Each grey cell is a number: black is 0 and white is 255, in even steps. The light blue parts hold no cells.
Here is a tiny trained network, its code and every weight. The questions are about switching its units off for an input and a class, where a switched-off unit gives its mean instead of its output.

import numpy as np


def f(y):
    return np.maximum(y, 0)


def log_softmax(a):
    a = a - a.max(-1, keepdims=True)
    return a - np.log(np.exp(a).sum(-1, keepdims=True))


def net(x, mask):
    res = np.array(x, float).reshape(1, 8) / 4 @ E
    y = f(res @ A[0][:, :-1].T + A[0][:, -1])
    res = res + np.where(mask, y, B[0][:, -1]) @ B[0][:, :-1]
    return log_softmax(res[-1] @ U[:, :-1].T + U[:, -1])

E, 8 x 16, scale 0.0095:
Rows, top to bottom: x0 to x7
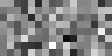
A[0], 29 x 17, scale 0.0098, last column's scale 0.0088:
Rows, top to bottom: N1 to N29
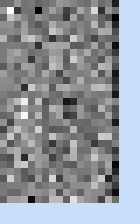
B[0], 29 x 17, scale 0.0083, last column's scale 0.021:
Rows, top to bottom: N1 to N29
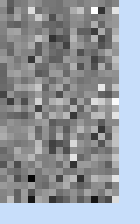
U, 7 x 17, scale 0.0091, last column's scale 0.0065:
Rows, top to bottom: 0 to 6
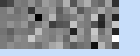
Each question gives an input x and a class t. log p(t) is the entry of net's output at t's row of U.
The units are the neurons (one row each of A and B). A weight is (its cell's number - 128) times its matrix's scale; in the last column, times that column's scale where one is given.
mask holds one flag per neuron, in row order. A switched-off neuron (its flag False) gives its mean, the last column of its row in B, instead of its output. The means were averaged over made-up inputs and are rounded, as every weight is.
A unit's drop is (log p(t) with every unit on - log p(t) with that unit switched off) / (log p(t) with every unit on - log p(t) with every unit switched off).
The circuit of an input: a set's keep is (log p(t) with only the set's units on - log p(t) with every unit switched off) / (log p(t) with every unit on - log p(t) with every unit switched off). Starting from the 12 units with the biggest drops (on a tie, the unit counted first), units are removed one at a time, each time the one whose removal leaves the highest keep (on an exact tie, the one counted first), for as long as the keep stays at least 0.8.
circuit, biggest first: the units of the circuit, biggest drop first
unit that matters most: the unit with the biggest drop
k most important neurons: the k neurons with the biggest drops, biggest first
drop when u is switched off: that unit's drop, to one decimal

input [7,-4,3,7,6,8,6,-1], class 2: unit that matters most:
N2
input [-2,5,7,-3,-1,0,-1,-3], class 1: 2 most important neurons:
N26, N2
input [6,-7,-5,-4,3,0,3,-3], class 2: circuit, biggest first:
N2, N29, N15, N13
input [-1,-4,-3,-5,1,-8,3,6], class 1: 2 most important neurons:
N2, N26
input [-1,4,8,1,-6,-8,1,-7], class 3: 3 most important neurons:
N29, N15, N17
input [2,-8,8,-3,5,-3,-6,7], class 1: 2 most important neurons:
N26, N2
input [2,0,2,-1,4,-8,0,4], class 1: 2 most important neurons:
N26, N2
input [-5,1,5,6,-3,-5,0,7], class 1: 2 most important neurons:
N2, N15
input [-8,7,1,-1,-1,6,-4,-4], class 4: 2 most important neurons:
N15, N17
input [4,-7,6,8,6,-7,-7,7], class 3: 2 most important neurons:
N15, N17
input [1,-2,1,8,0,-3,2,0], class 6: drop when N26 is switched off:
0.2
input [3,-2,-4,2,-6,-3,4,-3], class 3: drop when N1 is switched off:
0.0
